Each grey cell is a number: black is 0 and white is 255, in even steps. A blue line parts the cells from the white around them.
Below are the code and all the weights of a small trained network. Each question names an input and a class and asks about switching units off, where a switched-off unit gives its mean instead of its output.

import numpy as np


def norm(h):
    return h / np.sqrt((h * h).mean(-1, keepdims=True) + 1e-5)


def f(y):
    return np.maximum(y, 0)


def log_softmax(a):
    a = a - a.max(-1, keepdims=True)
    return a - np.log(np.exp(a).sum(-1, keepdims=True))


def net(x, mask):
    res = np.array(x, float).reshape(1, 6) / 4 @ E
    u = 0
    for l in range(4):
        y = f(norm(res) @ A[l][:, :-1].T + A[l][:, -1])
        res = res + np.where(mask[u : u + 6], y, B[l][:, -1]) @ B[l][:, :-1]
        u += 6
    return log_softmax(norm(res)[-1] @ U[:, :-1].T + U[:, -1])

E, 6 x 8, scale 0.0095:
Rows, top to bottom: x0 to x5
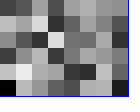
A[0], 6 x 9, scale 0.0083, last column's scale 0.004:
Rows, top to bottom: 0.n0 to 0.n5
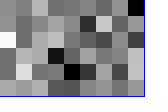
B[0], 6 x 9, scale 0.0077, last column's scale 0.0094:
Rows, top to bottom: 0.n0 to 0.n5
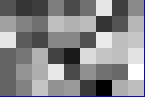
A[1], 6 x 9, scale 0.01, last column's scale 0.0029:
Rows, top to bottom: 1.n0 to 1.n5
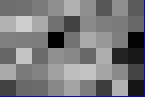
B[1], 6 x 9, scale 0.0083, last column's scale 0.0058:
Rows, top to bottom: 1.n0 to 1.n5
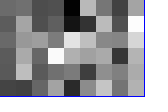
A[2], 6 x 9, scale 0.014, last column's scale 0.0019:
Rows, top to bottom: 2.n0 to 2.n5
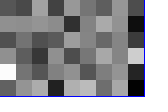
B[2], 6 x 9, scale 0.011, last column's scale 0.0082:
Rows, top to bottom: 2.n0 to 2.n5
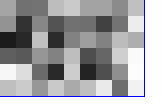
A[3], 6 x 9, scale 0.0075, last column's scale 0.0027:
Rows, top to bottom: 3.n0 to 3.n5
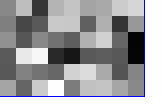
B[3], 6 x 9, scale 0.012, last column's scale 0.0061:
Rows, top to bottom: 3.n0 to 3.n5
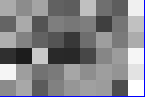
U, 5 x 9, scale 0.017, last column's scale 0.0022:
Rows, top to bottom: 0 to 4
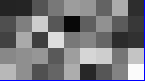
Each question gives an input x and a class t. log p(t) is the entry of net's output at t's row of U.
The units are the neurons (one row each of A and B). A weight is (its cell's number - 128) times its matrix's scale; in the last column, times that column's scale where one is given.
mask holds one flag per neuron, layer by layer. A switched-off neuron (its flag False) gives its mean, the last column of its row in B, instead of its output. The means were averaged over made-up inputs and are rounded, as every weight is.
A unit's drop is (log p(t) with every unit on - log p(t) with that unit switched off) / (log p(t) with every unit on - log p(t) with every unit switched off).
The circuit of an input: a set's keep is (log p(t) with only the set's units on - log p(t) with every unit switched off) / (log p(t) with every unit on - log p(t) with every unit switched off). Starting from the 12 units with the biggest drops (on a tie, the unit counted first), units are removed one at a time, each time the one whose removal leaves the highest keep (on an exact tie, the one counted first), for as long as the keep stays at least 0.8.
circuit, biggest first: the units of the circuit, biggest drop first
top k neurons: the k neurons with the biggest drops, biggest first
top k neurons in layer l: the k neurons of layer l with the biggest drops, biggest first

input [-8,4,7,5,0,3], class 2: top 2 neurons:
1.n3, 0.n3
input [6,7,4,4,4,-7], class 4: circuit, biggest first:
0.n2, 2.n4
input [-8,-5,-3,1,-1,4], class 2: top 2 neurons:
0.n3, 1.n3
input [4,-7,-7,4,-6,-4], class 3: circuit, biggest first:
2.n5
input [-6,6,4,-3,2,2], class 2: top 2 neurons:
0.n4, 0.n3
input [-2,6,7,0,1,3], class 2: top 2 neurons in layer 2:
2.n4, 2.n2
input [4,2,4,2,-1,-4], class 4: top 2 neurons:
0.n3, 2.n4
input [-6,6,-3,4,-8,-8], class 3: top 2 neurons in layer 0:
0.n4, 0.n1
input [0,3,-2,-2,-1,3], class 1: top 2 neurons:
1.n1, 3.n3
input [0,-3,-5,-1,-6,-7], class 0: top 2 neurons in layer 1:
1.n5, 1.n0
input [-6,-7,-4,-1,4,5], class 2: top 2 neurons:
0.n3, 1.n3
